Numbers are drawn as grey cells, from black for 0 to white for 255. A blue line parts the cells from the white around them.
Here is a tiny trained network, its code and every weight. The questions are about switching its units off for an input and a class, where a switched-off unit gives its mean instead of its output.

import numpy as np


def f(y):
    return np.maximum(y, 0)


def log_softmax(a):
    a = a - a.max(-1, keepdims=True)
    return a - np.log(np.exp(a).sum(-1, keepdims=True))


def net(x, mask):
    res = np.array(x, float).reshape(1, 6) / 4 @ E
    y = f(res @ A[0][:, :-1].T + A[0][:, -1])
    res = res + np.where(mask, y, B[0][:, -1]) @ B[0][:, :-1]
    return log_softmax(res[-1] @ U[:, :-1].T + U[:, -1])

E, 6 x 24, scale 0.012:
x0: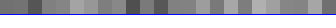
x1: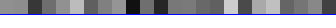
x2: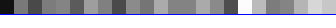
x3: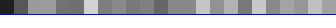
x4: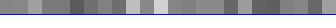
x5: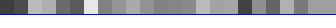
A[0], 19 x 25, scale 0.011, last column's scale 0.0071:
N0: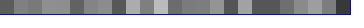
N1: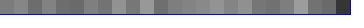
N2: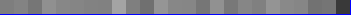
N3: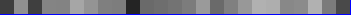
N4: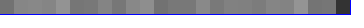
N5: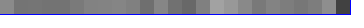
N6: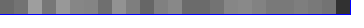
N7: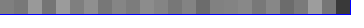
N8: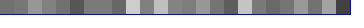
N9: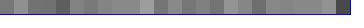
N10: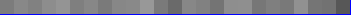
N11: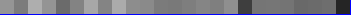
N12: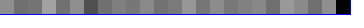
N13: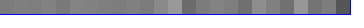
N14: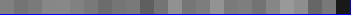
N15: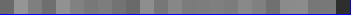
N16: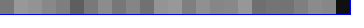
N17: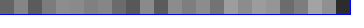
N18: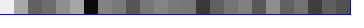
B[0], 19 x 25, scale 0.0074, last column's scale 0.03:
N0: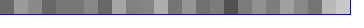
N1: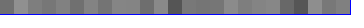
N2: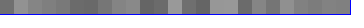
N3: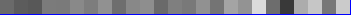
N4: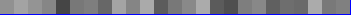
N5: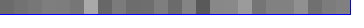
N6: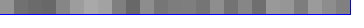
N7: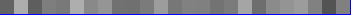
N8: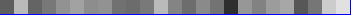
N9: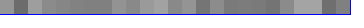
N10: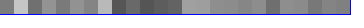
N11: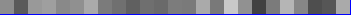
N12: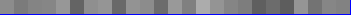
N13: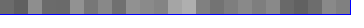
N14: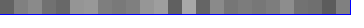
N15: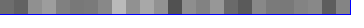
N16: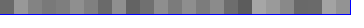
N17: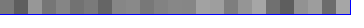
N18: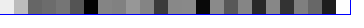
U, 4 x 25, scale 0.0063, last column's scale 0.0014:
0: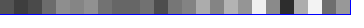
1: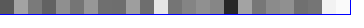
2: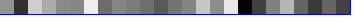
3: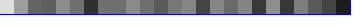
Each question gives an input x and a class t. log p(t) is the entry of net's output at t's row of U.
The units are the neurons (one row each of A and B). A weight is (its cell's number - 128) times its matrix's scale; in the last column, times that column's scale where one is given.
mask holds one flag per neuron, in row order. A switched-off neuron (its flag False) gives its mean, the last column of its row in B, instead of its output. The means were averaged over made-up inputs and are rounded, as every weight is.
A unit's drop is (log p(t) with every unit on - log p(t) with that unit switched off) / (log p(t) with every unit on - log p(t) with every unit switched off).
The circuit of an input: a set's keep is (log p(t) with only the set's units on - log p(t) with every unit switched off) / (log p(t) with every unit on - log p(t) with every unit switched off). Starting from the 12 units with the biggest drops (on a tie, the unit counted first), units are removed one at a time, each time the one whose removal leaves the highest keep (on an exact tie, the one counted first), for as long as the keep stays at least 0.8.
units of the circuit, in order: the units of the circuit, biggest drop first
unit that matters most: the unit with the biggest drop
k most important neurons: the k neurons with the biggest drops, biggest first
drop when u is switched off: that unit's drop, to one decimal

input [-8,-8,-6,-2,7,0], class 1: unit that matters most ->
N8
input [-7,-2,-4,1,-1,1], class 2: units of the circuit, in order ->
(N18 N11)
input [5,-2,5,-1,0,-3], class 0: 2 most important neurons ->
(N3 N18)
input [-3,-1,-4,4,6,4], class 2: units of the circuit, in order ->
(N11 N18)
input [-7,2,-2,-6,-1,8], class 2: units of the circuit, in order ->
(N18 N11)
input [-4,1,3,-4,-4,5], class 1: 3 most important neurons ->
(N18 N3 N11)
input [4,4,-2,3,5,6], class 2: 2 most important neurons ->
(N18 N11)
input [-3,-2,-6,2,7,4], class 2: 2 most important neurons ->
(N11 N18)
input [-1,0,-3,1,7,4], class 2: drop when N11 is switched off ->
0.2
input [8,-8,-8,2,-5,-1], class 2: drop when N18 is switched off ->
0.2
